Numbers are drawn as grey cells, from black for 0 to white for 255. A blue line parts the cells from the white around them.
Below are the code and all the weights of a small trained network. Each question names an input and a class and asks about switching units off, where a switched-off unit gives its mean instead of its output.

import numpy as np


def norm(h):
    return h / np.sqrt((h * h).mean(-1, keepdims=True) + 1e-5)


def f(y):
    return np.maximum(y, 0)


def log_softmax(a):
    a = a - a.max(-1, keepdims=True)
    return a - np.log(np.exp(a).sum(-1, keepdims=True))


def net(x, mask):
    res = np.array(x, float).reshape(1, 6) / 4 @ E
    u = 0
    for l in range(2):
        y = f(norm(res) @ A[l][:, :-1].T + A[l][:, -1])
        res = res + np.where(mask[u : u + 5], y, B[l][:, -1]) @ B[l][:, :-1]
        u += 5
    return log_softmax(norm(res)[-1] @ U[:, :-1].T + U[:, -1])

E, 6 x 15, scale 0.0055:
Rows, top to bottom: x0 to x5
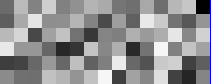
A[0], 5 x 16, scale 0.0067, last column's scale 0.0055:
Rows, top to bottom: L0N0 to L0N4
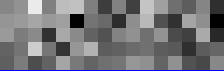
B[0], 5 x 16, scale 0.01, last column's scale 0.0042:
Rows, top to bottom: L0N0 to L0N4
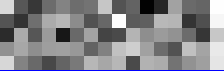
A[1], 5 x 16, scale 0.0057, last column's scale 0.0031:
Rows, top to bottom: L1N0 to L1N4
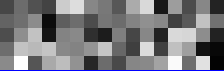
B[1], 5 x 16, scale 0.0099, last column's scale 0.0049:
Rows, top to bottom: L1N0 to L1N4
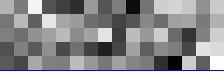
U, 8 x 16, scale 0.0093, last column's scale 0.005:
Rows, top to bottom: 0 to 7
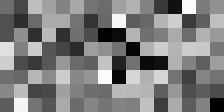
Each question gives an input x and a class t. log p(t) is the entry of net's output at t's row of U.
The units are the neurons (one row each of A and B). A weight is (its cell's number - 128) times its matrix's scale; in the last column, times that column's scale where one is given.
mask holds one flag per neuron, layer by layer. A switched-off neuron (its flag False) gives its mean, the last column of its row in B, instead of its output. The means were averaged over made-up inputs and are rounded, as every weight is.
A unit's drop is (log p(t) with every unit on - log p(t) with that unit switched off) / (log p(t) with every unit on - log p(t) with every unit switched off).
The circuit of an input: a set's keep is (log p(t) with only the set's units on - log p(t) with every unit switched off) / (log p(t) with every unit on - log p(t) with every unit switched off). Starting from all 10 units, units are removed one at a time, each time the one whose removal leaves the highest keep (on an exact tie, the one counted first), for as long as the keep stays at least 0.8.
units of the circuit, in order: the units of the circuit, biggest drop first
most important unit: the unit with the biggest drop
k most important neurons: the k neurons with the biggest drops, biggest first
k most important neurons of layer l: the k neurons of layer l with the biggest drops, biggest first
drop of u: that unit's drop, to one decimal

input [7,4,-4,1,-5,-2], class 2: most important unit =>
L1N3
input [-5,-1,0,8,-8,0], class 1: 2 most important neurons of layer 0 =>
[L0N1 L0N4]
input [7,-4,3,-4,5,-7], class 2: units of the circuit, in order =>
[L1N3 L0N1]
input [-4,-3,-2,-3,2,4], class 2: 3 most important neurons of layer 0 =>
[L0N1 L0N0 L0N2]
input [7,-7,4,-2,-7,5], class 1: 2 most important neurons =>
[L0N1 L0N0]
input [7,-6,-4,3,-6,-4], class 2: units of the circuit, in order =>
[L1N3 L0N0]
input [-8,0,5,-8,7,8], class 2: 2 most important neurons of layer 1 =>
[L1N2 L1N1]
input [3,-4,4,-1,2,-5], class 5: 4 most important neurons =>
[L1N2 L0N0 L0N1 L0N3]
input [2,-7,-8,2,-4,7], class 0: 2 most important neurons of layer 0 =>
[L0N0 L0N3]
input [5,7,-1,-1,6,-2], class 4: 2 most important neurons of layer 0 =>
[L0N0 L0N1]
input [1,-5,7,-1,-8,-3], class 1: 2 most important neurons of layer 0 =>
[L0N1 L0N3]
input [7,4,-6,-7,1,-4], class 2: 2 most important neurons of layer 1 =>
[L1N3 L1N4]
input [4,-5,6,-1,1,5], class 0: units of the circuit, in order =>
[L1N4 L0N0]
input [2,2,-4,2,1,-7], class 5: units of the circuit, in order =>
[L1N2]
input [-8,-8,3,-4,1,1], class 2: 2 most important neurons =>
[L0N2 L0N0]
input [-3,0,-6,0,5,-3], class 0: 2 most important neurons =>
[L0N3 L0N1]
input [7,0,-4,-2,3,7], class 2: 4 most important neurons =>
[L1N3 L0N1 L1N2 L1N4]
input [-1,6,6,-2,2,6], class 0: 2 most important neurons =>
[L1N4 L0N1]
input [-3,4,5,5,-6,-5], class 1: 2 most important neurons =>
[L0N1 L0N3]
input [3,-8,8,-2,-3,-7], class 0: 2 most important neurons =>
[L1N4 L0N0]
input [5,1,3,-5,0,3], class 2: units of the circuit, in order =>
[L1N3]
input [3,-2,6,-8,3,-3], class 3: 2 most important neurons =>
[L1N0 L0N4]
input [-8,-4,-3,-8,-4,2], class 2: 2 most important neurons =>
[L0N2 L1N1]
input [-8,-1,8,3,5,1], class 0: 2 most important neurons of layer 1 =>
[L1N4 L1N3]
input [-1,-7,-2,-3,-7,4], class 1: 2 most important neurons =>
[L0N1 L0N0]
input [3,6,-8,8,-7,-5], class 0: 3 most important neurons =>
[L0N3 L1N0 L0N4]
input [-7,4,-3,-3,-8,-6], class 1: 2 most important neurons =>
[L0N1 L1N3]
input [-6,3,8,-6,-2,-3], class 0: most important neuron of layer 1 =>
[L1N4]
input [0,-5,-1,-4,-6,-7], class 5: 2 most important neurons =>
[L1N2 L0N0]
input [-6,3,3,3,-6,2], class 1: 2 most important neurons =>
[L0N1 L1N3]
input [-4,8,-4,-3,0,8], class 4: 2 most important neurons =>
[L0N0 L1N2]
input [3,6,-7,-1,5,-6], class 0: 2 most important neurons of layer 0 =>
[L0N3 L0N1]
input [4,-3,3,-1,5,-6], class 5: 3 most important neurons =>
[L1N2 L0N1 L0N0]
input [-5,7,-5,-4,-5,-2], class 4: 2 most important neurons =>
[L0N0 L1N4]
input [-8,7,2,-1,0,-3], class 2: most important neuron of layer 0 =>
[L0N2]
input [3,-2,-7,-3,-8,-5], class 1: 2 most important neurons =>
[L0N1 L1N4]
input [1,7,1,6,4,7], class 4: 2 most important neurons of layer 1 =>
[L1N0 L1N2]
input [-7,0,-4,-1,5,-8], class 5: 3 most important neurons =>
[L1N2 L0N1 L1N3]
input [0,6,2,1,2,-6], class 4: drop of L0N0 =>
1.1
